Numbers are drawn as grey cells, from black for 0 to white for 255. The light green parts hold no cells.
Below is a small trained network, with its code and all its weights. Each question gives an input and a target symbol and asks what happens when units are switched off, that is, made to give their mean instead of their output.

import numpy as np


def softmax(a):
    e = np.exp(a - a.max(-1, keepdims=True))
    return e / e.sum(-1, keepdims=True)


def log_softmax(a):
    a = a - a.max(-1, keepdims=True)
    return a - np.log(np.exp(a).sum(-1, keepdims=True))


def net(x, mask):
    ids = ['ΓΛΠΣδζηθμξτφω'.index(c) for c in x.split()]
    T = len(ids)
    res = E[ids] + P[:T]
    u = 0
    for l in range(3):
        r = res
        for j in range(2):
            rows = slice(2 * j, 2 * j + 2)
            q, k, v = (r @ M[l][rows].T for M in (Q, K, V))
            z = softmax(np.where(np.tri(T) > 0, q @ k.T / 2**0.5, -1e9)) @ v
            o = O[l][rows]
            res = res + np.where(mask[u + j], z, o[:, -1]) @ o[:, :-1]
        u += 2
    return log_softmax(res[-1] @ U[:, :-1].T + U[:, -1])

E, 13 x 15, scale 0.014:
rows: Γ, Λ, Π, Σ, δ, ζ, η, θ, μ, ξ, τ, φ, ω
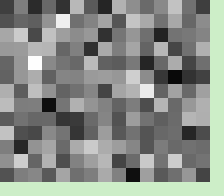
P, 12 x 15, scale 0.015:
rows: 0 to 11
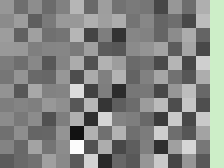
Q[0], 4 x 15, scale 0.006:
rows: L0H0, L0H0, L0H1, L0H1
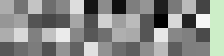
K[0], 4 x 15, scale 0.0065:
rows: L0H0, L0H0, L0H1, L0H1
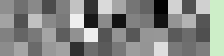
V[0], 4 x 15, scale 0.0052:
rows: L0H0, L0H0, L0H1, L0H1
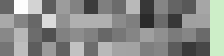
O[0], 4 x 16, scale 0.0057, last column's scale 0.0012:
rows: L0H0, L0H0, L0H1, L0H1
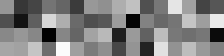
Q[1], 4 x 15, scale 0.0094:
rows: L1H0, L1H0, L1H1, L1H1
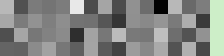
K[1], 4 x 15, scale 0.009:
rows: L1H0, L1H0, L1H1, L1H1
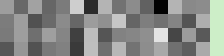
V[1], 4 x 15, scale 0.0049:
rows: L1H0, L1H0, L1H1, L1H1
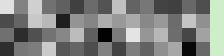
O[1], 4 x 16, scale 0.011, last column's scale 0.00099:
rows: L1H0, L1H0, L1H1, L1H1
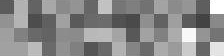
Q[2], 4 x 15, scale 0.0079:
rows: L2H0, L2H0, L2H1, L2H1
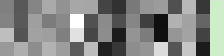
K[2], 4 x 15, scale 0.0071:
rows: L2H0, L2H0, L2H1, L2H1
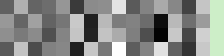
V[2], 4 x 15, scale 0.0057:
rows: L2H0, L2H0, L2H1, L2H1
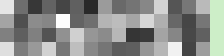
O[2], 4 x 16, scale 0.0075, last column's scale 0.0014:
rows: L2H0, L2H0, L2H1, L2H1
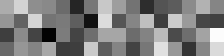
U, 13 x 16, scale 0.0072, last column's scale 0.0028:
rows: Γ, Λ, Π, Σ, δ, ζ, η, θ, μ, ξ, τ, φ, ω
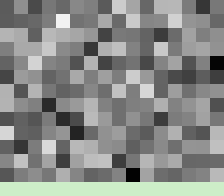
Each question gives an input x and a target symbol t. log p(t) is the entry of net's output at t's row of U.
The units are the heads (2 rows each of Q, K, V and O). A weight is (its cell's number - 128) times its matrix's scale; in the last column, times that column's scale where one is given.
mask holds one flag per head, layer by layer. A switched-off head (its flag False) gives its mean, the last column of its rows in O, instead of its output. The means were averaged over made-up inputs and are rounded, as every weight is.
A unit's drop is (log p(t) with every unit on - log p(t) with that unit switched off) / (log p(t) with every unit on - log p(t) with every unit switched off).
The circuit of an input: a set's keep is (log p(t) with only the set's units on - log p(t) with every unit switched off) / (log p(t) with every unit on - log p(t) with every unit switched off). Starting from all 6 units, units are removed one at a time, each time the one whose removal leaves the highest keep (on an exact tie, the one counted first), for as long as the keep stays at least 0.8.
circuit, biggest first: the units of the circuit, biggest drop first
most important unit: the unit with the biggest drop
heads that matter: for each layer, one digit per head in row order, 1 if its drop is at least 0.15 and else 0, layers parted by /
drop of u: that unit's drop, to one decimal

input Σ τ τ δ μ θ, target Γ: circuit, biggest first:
L2H0, L0H0, L1H1
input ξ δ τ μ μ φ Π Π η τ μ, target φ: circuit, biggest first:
L2H1, L0H0
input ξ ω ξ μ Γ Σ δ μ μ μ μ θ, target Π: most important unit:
L2H1
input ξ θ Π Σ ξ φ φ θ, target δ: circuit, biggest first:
L1H1, L2H1
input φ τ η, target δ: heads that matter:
00 / 01 / 01
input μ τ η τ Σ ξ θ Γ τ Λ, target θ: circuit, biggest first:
L0H0, L1H1, L2H0
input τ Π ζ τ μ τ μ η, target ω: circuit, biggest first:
L0H0, L2H1
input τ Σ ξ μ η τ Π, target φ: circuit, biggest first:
L2H1, L0H0, L2H0
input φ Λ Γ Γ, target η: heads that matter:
00 / 10 / 10
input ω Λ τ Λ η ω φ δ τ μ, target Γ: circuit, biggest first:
L2H0, L0H0
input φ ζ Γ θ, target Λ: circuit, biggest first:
L2H0, L2H1, L0H0
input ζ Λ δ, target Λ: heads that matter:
10 / 00 / 11
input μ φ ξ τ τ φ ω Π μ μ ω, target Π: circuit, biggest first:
L2H1, L2H0
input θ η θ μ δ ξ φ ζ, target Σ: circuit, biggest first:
L1H0, L2H0
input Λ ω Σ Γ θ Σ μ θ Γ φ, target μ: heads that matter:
00 / 11 / 10
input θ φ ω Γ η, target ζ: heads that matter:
10 / 01 / 00
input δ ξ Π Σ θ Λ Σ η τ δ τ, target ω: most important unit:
L1H0
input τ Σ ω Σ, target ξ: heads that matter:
10 / 10 / 10
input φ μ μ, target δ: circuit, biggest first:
L2H1, L1H1
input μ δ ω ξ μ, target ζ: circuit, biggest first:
L1H1, L0H0
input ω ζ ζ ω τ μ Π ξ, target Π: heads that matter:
00 / 00 / 01
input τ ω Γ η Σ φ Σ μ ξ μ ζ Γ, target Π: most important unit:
L2H1
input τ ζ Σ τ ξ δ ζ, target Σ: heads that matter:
00 / 11 / 10
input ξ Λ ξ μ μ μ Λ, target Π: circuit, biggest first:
L2H0, L2H1
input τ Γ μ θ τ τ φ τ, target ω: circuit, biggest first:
L0H0, L2H1, L1H0
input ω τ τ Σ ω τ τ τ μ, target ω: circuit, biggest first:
L0H0, L1H0
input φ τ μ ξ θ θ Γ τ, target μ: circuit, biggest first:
L1H1, L2H0, L2H1
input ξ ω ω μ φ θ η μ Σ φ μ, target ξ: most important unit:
L0H0
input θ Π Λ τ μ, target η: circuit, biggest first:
L1H0, L2H0, L2H1
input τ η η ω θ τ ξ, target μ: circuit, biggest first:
L1H1, L2H1, L2H0
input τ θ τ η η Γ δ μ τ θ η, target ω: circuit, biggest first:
L2H1, L1H0, L0H0
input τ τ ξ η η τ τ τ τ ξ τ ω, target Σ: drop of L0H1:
0.0
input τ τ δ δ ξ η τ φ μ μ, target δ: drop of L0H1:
-0.1
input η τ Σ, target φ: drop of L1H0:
0.2
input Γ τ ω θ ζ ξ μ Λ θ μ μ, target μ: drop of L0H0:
0.1
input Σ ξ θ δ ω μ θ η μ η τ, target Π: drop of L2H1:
0.4
